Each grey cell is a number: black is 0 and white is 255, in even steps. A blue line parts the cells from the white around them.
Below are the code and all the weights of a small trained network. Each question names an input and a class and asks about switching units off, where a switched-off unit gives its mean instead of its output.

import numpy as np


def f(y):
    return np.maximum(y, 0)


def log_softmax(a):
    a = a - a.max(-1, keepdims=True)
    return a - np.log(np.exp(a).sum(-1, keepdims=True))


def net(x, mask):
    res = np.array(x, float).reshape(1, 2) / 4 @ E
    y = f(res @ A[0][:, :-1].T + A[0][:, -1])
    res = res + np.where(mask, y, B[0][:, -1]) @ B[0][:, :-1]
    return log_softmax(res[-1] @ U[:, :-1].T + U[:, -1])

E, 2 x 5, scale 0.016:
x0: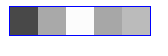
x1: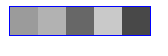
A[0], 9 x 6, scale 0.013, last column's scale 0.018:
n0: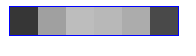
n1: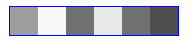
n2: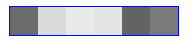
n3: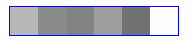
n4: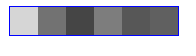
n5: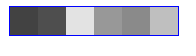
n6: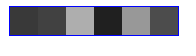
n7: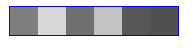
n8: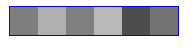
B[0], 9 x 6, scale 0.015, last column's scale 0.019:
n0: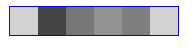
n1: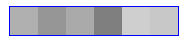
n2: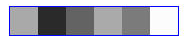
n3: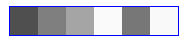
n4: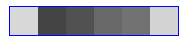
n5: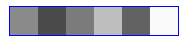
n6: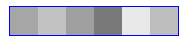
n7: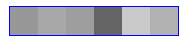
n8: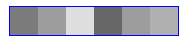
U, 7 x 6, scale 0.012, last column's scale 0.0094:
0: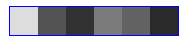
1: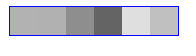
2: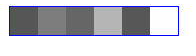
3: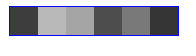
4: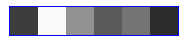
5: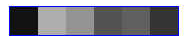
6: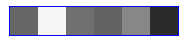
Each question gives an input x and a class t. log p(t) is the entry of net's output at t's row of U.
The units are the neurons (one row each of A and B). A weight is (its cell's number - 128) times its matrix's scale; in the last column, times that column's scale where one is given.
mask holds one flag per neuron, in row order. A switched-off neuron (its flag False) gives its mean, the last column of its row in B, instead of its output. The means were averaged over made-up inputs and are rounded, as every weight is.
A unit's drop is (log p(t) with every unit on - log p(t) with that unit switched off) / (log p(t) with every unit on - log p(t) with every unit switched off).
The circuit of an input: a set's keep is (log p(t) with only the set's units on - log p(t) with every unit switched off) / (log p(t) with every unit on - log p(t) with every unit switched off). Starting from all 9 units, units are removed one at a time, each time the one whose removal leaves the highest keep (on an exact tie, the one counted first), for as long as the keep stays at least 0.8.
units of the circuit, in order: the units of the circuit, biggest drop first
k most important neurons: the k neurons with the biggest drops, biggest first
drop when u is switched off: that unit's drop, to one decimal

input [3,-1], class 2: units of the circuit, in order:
n4, n1
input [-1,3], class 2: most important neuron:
n6
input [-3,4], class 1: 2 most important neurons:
n2, n5
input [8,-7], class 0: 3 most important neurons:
n5, n0, n2
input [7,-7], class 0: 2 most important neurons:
n5, n0
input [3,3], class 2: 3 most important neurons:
n4, n6, n3
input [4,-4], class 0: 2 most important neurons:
n5, n1
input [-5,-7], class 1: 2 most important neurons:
n6, n2
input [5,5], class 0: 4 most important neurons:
n2, n6, n0, n5
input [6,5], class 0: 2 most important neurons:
n2, n0
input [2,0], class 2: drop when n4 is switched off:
0.3
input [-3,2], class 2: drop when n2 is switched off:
0.3
